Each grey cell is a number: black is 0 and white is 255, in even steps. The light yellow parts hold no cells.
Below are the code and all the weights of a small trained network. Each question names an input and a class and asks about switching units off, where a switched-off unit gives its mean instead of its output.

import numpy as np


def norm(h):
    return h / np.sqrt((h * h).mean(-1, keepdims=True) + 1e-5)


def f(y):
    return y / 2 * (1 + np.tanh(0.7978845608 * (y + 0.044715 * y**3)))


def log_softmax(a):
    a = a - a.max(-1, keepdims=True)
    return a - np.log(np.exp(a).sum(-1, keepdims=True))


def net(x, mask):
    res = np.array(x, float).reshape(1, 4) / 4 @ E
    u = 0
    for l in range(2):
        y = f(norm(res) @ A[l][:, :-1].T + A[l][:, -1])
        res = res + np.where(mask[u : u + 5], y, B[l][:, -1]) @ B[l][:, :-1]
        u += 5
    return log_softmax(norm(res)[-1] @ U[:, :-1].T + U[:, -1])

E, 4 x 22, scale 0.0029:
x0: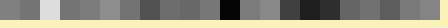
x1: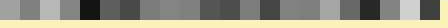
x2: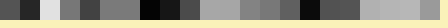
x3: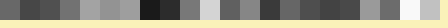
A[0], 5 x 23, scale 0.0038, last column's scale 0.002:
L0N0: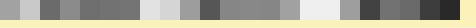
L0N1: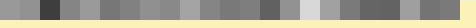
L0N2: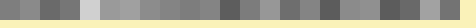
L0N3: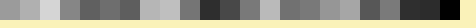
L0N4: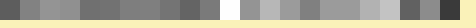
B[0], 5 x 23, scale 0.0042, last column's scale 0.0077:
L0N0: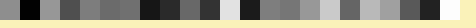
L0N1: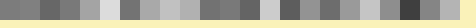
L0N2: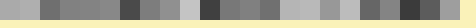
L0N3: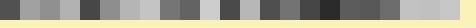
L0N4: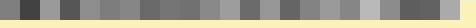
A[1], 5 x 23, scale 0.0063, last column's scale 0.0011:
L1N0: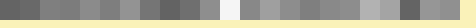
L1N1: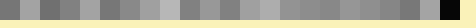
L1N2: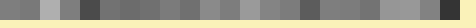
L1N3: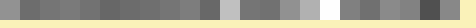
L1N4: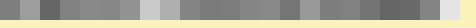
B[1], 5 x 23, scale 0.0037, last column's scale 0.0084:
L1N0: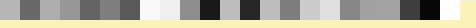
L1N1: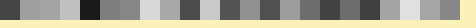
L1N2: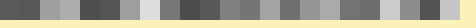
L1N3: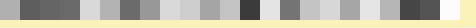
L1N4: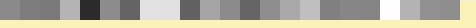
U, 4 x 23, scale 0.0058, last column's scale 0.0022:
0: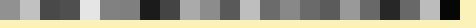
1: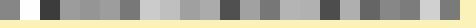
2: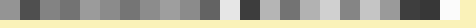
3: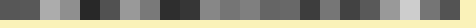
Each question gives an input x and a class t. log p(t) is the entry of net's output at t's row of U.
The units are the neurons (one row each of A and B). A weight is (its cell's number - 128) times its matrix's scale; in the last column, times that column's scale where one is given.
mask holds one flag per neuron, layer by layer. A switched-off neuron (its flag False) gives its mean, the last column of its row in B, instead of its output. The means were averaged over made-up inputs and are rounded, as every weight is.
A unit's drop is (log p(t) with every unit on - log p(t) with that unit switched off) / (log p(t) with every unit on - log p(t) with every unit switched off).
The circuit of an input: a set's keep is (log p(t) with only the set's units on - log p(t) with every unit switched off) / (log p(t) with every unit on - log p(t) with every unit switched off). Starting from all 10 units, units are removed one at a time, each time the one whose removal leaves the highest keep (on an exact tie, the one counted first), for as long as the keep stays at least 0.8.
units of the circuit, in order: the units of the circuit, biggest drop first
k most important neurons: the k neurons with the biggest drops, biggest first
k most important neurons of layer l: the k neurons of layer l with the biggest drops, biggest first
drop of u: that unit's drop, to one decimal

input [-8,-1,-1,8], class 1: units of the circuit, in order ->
[L0N0 L1N3]
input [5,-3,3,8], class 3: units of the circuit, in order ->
[L1N3]
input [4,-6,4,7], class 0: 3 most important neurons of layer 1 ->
[L1N3 L1N0 L1N2]
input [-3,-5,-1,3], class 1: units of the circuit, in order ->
[L0N0 L1N1]
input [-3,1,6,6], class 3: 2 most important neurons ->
[L0N0 L1N3]
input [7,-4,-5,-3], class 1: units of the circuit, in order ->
[L0N3 L1N0]
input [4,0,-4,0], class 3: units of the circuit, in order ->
[L0N3 L1N3]
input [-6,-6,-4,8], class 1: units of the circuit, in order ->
[L0N0 L1N1]
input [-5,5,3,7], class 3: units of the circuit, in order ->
[L0N0 L1N3]
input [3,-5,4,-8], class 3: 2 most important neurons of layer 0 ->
[L0N3 L0N0]
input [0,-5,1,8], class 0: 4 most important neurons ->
[L0N0 L1N3 L0N4 L1N2]
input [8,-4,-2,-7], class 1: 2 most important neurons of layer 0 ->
[L0N3 L0N2]
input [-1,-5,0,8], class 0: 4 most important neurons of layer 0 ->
[L0N0 L0N4 L0N1 L0N2]
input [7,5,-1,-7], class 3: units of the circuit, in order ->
[L0N3]
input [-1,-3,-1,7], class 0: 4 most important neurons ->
[L0N0 L1N0 L1N3 L0N4]
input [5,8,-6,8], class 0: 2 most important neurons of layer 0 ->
[L0N3 L0N0]
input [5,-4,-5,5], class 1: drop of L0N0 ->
0.6
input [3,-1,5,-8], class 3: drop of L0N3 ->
0.3
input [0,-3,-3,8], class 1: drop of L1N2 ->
0.0
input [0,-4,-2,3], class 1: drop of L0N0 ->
0.8
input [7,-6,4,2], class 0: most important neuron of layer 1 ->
[L1N0]
